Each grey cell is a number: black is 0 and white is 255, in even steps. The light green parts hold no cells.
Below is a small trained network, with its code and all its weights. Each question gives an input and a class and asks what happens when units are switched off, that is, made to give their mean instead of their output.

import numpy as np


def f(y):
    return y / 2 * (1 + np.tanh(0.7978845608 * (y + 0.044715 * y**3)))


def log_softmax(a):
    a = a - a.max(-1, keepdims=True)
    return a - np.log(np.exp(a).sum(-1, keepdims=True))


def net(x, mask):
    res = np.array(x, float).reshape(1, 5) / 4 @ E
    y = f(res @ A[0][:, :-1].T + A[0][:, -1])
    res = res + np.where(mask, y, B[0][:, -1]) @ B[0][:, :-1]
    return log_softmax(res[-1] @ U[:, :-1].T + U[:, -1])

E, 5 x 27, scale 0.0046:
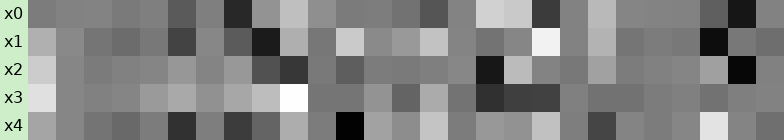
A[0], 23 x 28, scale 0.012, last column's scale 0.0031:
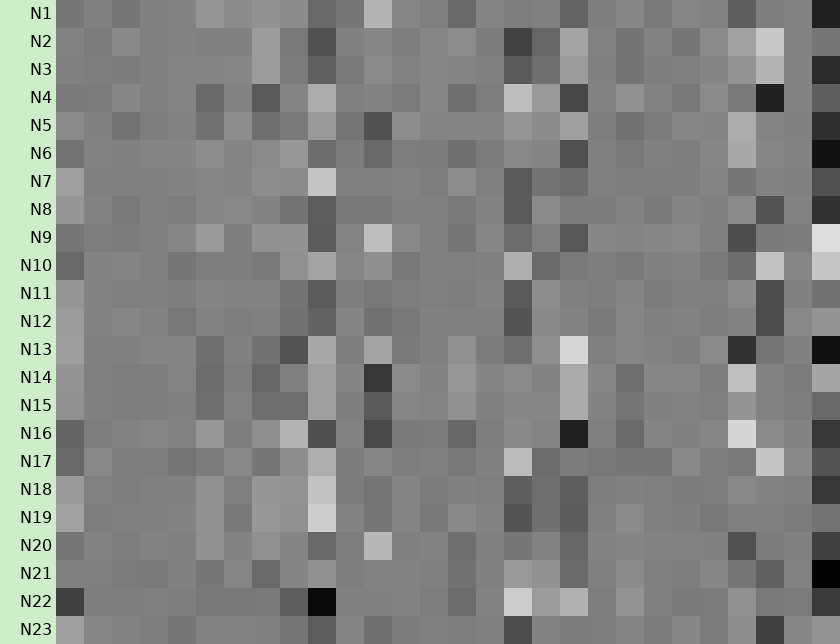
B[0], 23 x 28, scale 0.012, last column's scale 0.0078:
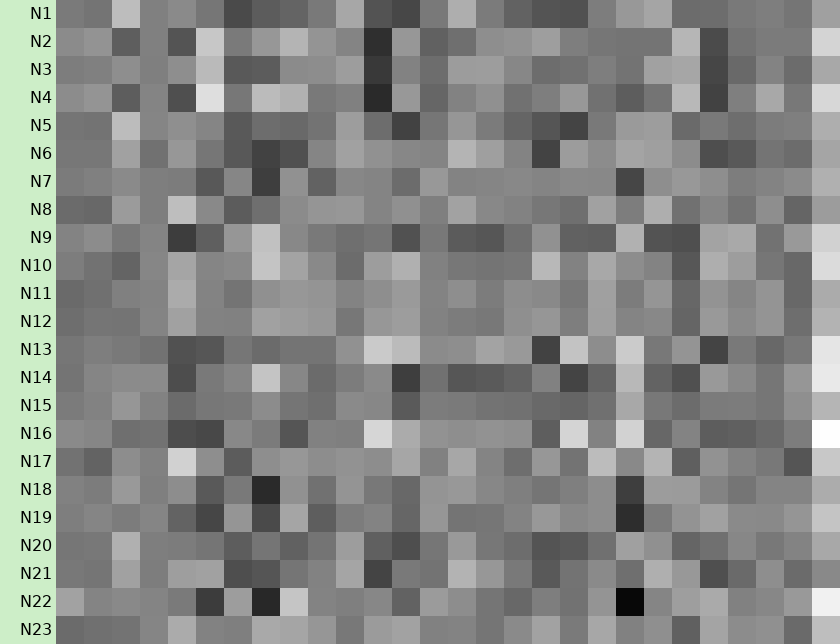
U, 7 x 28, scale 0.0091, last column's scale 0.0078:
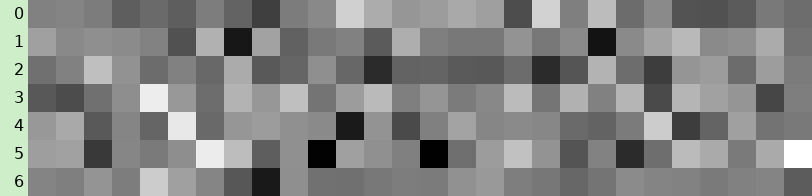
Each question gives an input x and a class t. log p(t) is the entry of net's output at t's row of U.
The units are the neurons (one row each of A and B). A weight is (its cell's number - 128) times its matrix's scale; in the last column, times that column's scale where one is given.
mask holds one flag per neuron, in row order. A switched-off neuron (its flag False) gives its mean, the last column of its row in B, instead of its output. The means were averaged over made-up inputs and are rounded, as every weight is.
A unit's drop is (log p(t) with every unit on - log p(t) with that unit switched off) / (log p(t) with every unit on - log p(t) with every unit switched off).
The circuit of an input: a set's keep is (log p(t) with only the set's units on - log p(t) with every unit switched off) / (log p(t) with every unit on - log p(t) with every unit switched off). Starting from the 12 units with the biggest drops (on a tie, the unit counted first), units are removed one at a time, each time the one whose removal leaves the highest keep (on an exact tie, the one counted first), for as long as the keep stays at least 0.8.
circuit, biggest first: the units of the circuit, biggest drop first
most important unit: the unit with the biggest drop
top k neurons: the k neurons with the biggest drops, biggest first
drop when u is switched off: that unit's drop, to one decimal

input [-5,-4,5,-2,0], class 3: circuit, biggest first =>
(N23)
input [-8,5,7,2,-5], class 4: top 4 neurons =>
(N2 N3 N10 N17)
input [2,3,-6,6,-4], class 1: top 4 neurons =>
(N19 N7 N18 N23)
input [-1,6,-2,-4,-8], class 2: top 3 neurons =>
(N9 N16 N20)
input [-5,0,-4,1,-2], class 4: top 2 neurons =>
(N2 N23)
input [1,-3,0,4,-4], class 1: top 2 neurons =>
(N14 N19)
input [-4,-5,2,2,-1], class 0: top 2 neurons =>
(N16 N4)
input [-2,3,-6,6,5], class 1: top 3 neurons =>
(N19 N7 N18)
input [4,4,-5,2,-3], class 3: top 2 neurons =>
(N16 N10)
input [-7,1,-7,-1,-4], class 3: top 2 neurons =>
(N10 N17)
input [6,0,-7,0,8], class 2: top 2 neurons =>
(N14 N5)
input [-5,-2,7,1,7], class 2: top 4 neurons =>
(N14 N5 N10 N15)
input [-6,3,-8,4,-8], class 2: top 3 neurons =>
(N9 N20 N1)
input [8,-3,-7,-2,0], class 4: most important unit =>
N4
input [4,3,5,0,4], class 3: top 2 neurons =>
(N23 N9)
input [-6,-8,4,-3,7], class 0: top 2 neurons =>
(N16 N6)
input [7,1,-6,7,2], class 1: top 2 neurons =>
(N19 N7)
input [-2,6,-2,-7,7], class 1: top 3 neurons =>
(N22 N16 N9)
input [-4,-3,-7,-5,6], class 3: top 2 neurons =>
(N17 N10)
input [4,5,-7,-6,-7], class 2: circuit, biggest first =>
(N9)
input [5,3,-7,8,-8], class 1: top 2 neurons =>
(N19 N7)
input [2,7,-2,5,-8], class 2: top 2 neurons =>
(N9 N16)
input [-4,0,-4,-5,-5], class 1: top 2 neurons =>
(N22 N14)
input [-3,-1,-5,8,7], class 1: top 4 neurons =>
(N19 N18 N7 N9)
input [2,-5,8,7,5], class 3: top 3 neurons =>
(N23 N22 N12)
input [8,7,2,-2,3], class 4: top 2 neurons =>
(N4 N16)
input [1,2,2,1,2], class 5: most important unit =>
N17
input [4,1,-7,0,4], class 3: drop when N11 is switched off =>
0.0
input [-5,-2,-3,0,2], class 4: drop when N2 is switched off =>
0.3
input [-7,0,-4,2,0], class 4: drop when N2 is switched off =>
0.3
